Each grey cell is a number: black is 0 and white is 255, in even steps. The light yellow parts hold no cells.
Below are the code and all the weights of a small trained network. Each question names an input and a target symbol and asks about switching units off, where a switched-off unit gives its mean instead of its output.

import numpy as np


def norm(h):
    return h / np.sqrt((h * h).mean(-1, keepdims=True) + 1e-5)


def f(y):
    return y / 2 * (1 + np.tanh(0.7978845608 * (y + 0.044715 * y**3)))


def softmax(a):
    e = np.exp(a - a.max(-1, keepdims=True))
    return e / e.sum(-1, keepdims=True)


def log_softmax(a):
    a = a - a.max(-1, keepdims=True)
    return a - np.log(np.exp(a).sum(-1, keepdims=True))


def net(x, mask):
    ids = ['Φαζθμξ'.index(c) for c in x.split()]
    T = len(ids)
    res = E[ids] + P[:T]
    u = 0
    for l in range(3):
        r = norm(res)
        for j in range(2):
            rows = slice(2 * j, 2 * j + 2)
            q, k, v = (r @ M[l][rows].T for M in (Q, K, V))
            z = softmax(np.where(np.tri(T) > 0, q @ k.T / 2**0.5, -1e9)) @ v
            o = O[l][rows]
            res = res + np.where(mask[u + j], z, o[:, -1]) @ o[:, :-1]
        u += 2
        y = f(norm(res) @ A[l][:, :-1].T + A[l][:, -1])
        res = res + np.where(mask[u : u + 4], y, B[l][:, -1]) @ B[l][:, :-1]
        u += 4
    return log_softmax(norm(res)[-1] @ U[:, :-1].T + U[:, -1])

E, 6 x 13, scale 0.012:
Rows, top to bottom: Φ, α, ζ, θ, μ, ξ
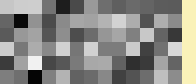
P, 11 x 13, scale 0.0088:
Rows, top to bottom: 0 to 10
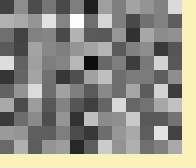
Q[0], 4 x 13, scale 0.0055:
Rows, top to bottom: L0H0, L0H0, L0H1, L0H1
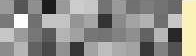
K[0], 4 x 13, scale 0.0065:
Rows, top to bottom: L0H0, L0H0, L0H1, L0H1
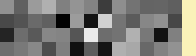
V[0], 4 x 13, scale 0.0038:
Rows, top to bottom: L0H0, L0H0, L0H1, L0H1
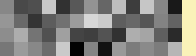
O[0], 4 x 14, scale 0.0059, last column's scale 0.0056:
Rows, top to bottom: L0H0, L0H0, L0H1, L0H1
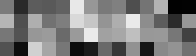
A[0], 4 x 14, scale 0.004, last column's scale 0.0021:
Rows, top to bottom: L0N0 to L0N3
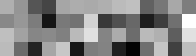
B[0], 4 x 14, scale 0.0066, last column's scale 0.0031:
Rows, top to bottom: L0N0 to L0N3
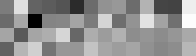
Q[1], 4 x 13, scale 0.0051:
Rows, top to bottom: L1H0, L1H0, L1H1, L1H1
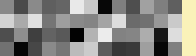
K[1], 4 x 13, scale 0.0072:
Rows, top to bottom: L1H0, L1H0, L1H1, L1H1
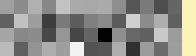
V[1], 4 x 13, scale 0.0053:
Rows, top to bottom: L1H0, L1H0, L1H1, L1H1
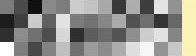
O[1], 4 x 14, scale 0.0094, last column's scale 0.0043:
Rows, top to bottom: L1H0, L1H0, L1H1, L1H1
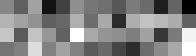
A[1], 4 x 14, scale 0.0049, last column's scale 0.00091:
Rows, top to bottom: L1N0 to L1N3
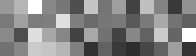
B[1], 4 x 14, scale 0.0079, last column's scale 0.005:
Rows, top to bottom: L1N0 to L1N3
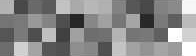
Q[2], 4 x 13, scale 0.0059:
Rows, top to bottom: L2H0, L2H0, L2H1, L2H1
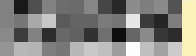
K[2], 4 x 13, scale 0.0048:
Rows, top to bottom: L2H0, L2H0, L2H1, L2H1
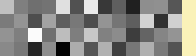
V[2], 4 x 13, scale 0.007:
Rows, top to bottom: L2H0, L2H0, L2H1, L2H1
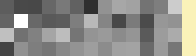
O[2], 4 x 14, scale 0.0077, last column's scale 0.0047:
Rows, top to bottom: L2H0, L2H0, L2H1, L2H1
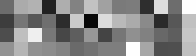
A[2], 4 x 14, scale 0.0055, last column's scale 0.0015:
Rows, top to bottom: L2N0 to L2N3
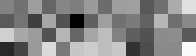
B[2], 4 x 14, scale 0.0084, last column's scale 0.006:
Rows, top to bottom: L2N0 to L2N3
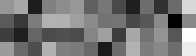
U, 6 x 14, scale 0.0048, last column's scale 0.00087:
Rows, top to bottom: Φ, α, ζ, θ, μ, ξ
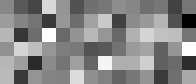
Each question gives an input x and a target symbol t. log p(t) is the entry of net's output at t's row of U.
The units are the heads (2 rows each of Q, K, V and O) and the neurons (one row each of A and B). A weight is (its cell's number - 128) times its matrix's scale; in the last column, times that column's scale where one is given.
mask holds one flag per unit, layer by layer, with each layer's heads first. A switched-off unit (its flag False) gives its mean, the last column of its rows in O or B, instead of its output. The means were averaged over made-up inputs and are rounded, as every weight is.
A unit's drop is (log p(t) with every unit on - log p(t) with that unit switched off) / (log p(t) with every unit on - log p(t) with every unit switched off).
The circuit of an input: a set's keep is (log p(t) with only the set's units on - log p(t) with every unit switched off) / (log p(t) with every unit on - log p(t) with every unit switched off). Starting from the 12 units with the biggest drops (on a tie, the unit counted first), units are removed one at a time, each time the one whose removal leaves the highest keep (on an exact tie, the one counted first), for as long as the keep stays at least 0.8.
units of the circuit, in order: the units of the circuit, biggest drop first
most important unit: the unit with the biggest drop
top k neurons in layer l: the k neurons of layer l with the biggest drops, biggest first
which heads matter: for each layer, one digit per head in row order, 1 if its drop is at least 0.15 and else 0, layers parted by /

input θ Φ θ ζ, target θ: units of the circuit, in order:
L1N3; L1H1
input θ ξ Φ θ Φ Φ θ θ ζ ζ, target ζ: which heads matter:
01 / 11 / 00
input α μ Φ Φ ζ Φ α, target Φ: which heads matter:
10 / 01 / 00
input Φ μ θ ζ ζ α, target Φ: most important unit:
L1H0
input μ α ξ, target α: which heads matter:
10 / 11 / 00
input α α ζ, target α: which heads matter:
00 / 01 / 00
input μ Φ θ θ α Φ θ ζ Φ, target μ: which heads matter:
00 / 01 / 11
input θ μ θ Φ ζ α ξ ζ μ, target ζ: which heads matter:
01 / 11 / 00
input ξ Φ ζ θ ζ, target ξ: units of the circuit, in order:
L0H0; L1N0; L1H1
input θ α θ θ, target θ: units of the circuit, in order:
L1H1; L1N3
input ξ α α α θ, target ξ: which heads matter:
01 / 10 / 00
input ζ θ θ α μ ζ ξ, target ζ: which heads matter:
00 / 01 / 00
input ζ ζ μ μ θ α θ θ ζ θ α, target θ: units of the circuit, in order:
L1H1; L1N3
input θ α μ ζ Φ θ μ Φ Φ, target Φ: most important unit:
L2N1
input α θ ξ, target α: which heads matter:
00 / 00 / 10
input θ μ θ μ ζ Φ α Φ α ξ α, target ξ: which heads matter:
00 / 01 / 00
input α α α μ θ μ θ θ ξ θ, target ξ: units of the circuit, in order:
L1H1; L1H0
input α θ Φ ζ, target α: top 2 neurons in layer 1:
L1N0; L1N3
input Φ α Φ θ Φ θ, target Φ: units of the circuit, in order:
L1H0; L1H1; L2N1
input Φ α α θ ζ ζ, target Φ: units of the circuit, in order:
L1H0; L2N3; L1N0
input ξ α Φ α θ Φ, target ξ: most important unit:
L1H0
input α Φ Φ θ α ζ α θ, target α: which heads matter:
00 / 00 / 10
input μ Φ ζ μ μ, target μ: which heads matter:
00 / 01 / 10
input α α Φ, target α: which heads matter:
00 / 01 / 00
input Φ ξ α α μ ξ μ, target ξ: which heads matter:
10 / 10 / 10
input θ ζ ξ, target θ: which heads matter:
10 / 00 / 00
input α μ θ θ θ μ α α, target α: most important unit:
L2H0
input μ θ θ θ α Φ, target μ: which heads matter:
10 / 01 / 11
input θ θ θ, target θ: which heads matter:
00 / 00 / 00
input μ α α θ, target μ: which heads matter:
01 / 00 / 10
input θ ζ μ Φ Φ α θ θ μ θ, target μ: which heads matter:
00 / 01 / 10
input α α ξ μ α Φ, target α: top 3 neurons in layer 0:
L0N2; L0N1; L0N3
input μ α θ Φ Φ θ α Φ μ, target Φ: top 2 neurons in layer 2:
L2N1; L2N3
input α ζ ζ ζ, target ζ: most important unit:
L0H0
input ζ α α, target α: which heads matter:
10 / 11 / 00
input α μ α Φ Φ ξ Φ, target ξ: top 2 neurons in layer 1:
L1N0; L1N1
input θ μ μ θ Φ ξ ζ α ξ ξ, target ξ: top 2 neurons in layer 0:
L0N3; L0N2
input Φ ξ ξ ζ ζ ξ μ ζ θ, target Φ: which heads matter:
11 / 10 / 00
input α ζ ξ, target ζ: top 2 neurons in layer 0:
L0N2; L0N3
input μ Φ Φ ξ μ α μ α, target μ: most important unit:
L1H1
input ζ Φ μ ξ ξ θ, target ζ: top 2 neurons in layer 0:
L0N2; L0N1
